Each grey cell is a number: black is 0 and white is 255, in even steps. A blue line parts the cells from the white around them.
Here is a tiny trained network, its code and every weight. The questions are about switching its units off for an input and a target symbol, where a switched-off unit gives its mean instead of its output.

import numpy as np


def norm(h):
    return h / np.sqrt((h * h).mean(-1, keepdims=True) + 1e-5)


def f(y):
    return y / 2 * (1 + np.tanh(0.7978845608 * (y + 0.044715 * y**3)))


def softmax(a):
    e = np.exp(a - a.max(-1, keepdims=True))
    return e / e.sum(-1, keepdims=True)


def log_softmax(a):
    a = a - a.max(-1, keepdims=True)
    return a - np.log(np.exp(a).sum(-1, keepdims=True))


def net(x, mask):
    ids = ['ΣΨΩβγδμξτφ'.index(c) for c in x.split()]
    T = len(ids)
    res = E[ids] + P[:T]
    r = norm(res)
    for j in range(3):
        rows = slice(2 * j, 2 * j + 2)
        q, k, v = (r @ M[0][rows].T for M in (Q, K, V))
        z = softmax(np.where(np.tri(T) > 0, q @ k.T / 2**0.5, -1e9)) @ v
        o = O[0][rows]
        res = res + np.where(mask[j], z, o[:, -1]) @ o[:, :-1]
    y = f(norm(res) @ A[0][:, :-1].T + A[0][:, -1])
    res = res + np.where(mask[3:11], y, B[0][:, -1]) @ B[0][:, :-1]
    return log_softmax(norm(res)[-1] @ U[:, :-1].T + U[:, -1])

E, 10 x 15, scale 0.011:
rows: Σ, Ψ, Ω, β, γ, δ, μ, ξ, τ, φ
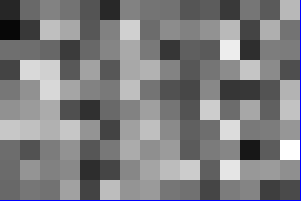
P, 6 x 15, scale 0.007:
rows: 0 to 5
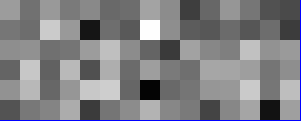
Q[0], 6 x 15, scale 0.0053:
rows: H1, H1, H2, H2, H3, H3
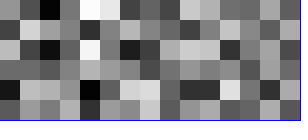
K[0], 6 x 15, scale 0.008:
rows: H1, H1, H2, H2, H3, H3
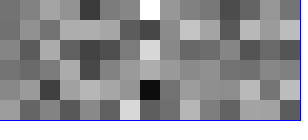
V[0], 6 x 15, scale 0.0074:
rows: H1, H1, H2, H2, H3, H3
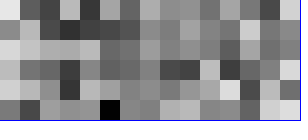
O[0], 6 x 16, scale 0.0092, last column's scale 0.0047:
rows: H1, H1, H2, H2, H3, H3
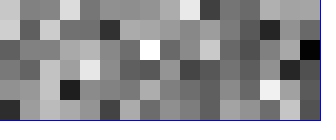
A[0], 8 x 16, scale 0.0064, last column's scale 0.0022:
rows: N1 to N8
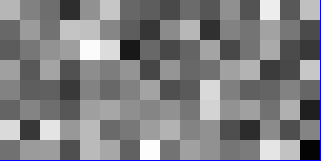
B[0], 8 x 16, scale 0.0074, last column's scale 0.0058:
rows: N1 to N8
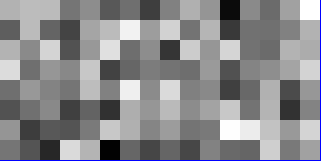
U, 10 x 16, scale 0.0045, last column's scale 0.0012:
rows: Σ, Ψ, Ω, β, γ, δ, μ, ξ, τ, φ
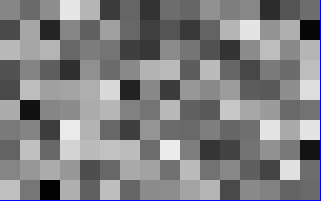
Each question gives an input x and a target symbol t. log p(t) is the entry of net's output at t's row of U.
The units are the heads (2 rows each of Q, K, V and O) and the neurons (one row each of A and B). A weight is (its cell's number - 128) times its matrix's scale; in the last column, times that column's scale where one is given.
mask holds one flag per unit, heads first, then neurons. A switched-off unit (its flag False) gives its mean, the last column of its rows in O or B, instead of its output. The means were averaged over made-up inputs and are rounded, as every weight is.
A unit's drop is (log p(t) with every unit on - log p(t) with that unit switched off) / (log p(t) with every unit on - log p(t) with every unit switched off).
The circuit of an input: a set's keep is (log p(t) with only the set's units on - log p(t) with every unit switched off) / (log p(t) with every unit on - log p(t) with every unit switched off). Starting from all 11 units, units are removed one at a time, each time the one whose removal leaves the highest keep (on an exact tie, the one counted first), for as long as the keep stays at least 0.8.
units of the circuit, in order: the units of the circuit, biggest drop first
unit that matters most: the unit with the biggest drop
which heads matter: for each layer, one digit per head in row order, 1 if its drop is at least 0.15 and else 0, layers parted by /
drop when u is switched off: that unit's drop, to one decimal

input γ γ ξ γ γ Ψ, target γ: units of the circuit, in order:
H2, N3
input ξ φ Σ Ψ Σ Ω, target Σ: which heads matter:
001
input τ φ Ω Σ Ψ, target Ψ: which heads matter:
110
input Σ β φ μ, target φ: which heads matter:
001
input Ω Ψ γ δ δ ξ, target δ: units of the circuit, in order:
N7, H2
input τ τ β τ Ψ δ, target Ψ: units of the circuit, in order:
H1
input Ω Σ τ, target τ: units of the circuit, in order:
H1, H2
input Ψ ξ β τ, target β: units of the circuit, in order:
H1, N5
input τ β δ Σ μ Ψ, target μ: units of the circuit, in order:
H2, N8
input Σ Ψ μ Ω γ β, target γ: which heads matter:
110
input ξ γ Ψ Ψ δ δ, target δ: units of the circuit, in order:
H2, N7
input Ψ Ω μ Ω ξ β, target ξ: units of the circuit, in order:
H1, N2
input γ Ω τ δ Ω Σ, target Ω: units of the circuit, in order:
H3, N1
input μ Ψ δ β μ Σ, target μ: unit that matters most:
H2
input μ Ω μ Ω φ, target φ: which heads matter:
011
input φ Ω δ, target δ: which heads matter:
110
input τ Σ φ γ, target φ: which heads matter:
001
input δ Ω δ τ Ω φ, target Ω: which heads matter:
001
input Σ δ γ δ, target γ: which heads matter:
110
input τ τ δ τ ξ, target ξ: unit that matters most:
N2
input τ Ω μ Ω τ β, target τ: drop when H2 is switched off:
0.2
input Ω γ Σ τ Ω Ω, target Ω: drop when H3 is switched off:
0.2
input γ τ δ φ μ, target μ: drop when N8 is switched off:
0.5
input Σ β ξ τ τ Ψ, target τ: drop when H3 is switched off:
0.1
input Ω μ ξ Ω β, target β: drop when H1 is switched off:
0.8
